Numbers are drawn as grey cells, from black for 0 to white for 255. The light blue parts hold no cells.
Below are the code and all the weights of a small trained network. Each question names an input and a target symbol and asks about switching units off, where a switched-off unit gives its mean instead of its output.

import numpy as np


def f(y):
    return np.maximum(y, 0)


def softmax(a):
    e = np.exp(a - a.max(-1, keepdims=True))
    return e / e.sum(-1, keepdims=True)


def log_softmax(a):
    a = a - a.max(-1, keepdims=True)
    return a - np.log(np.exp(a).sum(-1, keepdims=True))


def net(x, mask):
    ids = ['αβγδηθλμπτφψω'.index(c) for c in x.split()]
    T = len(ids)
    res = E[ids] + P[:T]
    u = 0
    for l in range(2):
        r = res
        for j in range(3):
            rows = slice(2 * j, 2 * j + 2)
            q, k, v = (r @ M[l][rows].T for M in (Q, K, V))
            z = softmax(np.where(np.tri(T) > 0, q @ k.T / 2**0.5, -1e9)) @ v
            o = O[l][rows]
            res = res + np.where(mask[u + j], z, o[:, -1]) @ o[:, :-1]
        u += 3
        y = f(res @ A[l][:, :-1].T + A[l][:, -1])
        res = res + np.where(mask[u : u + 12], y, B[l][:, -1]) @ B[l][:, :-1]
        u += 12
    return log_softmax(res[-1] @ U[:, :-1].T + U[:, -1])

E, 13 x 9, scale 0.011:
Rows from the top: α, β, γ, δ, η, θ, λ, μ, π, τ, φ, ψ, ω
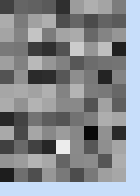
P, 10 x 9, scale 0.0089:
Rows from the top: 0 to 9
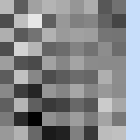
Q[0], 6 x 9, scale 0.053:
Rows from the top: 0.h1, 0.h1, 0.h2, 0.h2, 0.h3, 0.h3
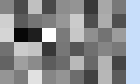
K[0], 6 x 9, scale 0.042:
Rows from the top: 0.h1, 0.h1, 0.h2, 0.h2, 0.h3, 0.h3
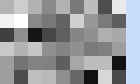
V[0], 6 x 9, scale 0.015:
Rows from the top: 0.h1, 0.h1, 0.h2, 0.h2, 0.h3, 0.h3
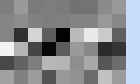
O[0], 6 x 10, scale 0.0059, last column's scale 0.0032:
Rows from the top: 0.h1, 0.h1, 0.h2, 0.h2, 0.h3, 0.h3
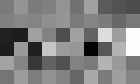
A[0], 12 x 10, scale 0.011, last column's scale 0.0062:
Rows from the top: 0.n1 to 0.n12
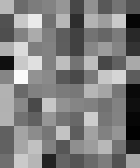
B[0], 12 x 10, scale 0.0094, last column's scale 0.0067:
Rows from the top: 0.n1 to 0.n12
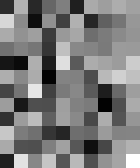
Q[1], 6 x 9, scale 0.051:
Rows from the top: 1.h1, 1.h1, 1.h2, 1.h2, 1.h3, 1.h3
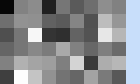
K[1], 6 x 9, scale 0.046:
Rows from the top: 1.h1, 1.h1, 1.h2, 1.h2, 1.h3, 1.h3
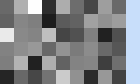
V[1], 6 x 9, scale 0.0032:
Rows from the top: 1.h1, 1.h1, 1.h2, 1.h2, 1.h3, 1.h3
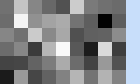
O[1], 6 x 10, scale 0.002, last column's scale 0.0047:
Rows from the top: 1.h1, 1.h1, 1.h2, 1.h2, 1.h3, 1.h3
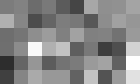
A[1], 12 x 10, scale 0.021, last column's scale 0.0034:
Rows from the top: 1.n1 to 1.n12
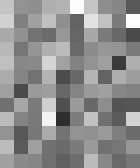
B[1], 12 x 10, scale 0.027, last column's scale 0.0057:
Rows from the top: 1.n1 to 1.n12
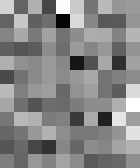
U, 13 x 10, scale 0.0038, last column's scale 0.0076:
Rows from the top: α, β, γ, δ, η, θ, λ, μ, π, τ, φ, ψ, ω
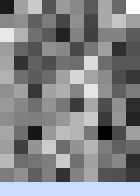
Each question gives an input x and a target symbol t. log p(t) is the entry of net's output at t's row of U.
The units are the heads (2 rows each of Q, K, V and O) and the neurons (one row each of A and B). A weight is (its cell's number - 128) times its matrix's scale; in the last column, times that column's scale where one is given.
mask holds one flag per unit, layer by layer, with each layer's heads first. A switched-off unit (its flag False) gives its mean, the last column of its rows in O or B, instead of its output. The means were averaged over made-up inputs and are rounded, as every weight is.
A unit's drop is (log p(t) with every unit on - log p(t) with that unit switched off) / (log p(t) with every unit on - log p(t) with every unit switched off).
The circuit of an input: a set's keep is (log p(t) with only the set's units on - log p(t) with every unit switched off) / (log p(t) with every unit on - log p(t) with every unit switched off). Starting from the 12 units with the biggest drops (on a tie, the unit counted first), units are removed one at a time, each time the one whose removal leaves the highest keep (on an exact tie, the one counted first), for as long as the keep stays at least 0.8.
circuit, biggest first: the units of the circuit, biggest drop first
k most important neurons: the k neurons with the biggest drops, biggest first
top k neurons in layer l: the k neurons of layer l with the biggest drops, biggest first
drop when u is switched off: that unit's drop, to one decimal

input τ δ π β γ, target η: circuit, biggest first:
0.h2, 1.n11, 0.n12
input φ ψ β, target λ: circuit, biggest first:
0.h2, 1.n3, 0.n1
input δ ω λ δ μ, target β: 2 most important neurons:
1.n8, 0.n5
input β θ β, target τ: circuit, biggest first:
0.h2, 0.n8
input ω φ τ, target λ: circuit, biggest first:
0.h2, 1.n3, 0.n1
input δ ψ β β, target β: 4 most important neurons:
0.n12, 1.n8, 1.n7, 0.n8
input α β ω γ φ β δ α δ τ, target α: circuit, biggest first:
0.h3, 0.n5, 1.n8
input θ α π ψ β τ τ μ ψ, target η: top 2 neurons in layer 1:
1.n11, 1.n7
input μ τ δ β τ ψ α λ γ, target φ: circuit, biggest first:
0.h2, 1.n7, 1.n10, 0.n12
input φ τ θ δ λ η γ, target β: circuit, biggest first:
0.h2, 0.n5, 1.n8
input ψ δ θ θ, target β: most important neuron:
0.n12
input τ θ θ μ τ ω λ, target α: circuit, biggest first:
0.h2, 0.n7, 0.n9
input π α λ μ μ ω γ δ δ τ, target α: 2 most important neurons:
0.n5, 1.n8
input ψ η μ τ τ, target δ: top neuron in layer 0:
0.n12
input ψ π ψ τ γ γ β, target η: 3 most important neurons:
1.n11, 0.n7, 0.n12
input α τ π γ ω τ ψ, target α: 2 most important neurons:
0.n9, 0.n7
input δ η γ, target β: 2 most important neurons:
1.n8, 0.n5
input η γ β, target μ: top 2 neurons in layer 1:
1.n9, 1.n5
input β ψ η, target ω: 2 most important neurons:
1.n2, 0.n12
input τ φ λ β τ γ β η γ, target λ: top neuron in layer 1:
1.n3
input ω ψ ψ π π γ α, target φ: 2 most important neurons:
1.n7, 1.n10
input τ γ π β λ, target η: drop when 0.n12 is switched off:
0.3
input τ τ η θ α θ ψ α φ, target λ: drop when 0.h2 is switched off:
1.0
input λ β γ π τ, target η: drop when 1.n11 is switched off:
0.7
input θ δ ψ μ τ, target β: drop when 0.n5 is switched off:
0.2
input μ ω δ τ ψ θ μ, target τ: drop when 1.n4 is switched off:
0.0
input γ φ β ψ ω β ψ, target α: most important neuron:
0.n9
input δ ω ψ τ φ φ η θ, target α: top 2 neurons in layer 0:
0.n5, 0.n12
